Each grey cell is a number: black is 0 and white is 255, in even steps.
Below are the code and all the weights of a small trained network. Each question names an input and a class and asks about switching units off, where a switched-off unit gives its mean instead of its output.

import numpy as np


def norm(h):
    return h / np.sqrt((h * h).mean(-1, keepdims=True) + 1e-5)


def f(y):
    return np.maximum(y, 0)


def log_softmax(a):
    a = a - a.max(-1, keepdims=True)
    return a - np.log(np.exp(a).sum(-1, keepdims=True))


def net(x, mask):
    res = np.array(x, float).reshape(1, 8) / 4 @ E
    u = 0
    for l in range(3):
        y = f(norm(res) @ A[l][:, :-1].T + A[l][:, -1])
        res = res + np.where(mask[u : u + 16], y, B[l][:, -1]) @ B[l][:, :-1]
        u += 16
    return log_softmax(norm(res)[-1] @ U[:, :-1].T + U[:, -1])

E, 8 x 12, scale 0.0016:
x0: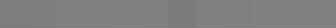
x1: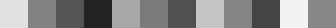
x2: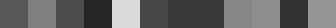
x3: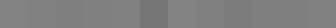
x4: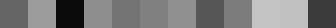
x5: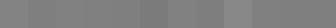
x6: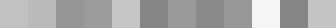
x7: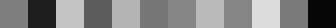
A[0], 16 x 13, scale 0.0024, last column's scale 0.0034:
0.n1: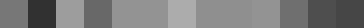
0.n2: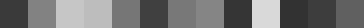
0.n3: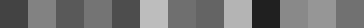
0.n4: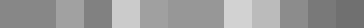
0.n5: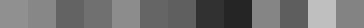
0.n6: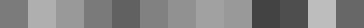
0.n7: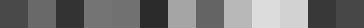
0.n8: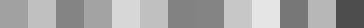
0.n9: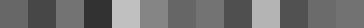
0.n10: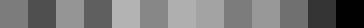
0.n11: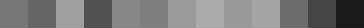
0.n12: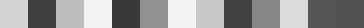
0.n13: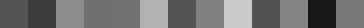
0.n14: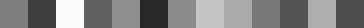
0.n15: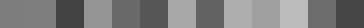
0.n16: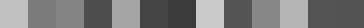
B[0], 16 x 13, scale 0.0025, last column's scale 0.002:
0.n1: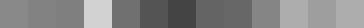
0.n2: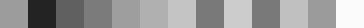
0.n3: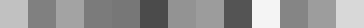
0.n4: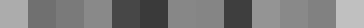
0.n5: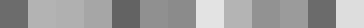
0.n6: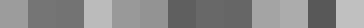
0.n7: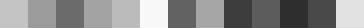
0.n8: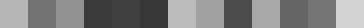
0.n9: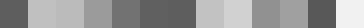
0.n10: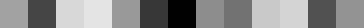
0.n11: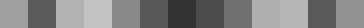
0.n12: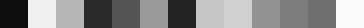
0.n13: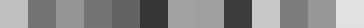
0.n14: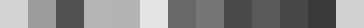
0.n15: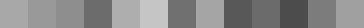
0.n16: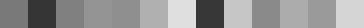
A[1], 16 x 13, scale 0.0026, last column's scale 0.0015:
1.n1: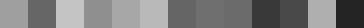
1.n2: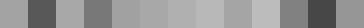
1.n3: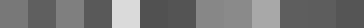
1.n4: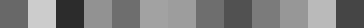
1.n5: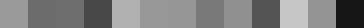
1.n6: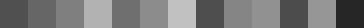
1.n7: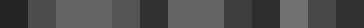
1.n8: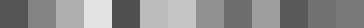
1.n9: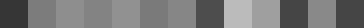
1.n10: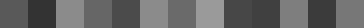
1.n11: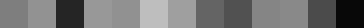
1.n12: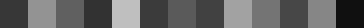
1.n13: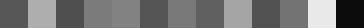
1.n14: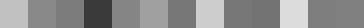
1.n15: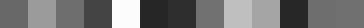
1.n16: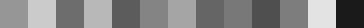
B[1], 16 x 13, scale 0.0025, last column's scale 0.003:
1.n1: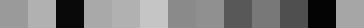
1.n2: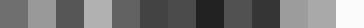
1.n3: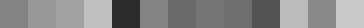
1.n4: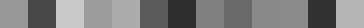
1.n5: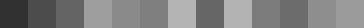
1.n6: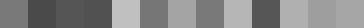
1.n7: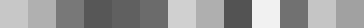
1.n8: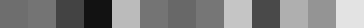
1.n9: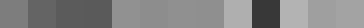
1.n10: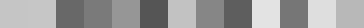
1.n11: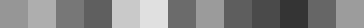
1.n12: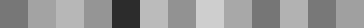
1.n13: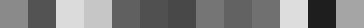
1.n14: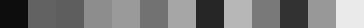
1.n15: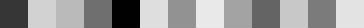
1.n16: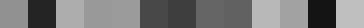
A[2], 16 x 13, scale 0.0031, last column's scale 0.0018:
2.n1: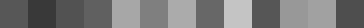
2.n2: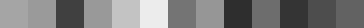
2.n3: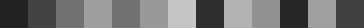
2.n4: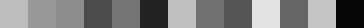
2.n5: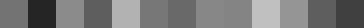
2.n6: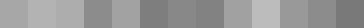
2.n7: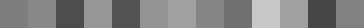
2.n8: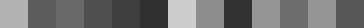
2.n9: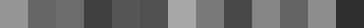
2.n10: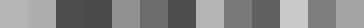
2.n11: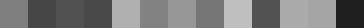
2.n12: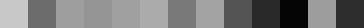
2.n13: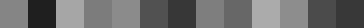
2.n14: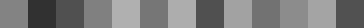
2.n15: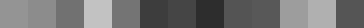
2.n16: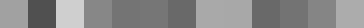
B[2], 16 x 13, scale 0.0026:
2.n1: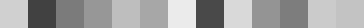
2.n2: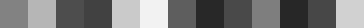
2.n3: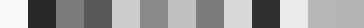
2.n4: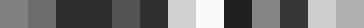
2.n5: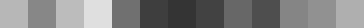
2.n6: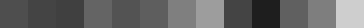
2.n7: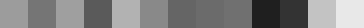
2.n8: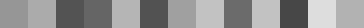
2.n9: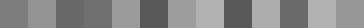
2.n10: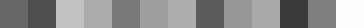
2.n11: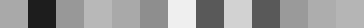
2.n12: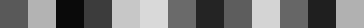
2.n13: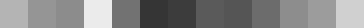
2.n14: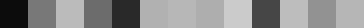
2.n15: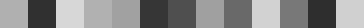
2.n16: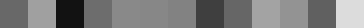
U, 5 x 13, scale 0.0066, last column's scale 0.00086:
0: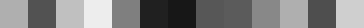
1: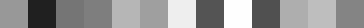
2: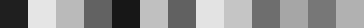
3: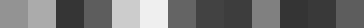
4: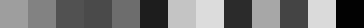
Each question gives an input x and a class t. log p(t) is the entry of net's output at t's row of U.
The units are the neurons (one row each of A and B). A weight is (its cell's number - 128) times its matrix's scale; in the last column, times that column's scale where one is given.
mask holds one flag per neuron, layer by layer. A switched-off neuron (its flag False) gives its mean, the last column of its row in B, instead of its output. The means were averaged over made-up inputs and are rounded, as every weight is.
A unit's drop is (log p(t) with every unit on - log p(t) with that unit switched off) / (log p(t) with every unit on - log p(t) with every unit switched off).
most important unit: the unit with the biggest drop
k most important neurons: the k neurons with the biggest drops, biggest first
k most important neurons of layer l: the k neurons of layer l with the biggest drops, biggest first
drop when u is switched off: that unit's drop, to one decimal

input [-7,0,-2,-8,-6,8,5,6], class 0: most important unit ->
0.n7
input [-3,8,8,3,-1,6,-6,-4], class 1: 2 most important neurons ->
0.n12; 0.n16
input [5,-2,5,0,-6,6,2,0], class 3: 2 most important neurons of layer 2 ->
2.n2; 2.n12
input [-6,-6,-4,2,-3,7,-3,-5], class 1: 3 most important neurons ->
1.n8; 1.n6; 1.n2
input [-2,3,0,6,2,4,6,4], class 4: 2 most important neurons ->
0.n8; 2.n4
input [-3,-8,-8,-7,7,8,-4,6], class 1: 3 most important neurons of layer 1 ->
1.n15; 1.n8; 1.n3
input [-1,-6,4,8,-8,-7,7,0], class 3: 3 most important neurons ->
0.n14; 1.n1; 2.n12
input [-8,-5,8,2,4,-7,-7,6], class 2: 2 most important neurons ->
1.n15; 0.n9
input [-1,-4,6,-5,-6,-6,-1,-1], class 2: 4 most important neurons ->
1.n15; 0.n7; 0.n9; 1.n12
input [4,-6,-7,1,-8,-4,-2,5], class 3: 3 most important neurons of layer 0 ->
0.n14; 0.n9; 0.n5
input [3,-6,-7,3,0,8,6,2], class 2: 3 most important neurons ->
0.n12; 1.n14; 0.n16
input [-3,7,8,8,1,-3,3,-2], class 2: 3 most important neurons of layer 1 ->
1.n15; 1.n12; 1.n8
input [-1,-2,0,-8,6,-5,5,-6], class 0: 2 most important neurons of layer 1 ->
1.n4; 1.n16
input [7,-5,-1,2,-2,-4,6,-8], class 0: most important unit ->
1.n16
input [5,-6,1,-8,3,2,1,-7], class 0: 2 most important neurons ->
1.n4; 1.n16
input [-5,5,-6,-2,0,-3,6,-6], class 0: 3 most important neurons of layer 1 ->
1.n15; 1.n16; 1.n4
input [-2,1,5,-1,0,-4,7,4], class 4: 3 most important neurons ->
0.n8; 0.n4; 0.n12
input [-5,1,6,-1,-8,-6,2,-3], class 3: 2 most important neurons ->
0.n14; 1.n1
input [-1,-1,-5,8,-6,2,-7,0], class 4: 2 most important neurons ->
1.n10; 0.n7
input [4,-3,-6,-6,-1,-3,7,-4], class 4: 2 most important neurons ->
0.n8; 1.n15
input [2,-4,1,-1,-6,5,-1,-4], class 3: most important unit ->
1.n1
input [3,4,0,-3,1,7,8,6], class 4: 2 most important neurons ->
0.n8; 2.n4
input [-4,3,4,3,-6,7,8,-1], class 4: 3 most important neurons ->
0.n8; 0.n7; 2.n4
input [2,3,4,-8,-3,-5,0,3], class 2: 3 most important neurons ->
1.n15; 0.n9; 0.n2
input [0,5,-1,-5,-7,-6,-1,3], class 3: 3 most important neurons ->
0.n14; 1.n1; 0.n2
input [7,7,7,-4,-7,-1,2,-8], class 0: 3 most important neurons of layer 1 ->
1.n13; 1.n8; 1.n16
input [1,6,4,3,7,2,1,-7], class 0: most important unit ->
1.n13
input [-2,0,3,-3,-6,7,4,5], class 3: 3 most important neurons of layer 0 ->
0.n14; 0.n3; 0.n13
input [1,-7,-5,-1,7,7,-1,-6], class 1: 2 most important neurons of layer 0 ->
0.n14; 0.n6
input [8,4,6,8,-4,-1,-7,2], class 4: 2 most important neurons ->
1.n7; 1.n10
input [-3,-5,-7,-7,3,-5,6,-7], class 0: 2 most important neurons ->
1.n16; 1.n15
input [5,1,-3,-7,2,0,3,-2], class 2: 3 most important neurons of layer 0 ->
0.n12; 0.n13; 0.n3
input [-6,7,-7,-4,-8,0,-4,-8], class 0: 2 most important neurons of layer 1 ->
1.n15; 1.n16
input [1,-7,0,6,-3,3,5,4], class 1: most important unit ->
0.n2
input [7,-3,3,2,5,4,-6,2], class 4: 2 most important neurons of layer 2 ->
2.n4; 2.n8
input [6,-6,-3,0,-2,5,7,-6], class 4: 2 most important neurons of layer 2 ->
2.n4; 2.n6
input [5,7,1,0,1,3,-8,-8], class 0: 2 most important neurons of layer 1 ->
1.n13; 1.n4
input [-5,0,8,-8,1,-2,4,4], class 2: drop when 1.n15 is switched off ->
0.2
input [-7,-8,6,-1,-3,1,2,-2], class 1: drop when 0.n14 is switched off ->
0.0
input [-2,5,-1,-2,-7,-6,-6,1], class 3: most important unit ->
0.n14
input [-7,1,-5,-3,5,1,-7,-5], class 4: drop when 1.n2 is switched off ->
0.1
